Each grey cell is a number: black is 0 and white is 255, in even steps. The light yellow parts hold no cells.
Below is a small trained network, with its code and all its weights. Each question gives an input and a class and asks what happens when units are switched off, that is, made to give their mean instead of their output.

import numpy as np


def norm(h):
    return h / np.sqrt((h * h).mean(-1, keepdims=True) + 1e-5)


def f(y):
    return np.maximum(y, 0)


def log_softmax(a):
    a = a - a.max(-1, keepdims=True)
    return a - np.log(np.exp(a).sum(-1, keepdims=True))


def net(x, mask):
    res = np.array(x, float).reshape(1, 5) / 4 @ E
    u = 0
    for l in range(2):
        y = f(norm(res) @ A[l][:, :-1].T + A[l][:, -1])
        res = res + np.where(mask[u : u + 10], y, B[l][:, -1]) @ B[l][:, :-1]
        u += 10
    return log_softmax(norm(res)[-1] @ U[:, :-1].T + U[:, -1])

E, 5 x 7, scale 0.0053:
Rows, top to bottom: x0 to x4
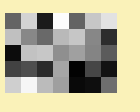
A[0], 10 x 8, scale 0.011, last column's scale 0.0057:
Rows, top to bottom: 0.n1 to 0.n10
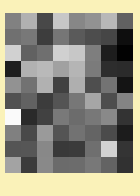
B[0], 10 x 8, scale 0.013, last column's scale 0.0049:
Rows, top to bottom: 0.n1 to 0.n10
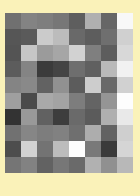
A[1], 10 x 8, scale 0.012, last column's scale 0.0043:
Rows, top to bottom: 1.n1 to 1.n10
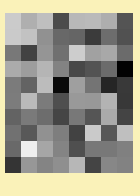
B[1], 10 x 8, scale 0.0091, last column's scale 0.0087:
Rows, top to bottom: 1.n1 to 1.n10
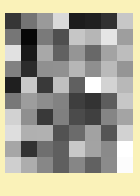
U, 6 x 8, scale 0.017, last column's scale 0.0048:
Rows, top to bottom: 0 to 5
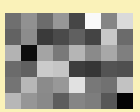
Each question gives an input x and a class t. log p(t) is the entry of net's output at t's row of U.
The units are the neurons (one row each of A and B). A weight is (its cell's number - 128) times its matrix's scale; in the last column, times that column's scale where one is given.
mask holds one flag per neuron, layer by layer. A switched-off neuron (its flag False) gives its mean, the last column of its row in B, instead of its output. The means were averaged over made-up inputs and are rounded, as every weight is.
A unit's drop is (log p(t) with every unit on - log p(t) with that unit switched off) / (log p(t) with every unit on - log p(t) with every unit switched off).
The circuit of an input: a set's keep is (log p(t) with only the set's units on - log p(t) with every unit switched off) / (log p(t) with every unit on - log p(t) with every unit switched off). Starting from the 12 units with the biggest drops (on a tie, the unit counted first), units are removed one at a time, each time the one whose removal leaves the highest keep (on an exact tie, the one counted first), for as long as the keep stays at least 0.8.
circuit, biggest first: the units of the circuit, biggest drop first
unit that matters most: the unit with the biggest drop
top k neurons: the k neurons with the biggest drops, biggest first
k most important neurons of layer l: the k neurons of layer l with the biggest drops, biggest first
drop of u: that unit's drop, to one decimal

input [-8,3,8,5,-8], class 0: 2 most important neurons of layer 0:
0.n8, 0.n7
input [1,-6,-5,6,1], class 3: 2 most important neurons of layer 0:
0.n2, 0.n4
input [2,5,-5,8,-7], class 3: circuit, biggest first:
1.n9, 0.n6
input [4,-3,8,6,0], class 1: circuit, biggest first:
0.n4
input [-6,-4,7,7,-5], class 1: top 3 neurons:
0.n4, 0.n1, 1.n1
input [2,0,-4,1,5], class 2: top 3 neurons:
0.n4, 1.n9, 1.n2
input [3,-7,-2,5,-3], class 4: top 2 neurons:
0.n9, 1.n1
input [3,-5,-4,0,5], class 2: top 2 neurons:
1.n9, 0.n4
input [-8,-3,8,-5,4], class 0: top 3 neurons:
0.n5, 1.n5, 0.n7
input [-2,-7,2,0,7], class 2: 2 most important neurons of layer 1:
1.n2, 1.n9
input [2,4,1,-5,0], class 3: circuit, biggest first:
1.n1, 0.n9
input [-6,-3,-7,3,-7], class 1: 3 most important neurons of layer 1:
1.n9, 1.n7, 1.n5
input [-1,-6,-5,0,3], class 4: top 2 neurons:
0.n9, 0.n4
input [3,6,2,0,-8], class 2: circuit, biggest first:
1.n3
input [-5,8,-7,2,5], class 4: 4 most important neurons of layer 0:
0.n3, 0.n4, 0.n2, 0.n8
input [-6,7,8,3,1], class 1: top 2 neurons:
0.n4, 0.n9
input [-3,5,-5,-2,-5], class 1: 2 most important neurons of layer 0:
0.n7, 0.n9
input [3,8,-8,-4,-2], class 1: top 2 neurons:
0.n7, 0.n9
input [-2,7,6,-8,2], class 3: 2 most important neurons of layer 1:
1.n1, 1.n6
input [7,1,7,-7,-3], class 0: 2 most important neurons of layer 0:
0.n1, 0.n7
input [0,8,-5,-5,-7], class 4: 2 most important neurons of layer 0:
0.n3, 0.n7
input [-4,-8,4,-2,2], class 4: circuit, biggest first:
0.n9
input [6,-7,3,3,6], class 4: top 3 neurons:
0.n9, 0.n5, 1.n5
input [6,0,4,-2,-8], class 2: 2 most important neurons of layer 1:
1.n3, 1.n5
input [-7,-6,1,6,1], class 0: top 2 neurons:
1.n5, 0.n8
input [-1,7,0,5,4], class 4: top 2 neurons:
0.n3, 1.n1
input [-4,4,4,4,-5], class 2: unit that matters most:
0.n6
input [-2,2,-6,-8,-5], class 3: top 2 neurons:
1.n1, 0.n4
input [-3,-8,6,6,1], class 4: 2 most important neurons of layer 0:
0.n9, 0.n7
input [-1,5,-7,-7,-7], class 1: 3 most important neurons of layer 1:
1.n9, 1.n6, 1.n1
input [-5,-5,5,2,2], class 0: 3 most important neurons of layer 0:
0.n8, 0.n7, 0.n5
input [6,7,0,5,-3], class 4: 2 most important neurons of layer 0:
0.n3, 0.n5
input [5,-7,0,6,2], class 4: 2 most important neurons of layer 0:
0.n9, 0.n5
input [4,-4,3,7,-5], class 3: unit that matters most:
1.n9
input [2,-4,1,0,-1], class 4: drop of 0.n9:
0.5
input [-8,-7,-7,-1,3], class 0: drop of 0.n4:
0.2
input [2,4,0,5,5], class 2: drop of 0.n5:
0.1
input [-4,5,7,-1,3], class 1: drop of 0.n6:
0.0
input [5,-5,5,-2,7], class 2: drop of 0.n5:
0.1
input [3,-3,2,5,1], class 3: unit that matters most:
0.n2
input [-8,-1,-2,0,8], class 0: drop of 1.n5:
0.4
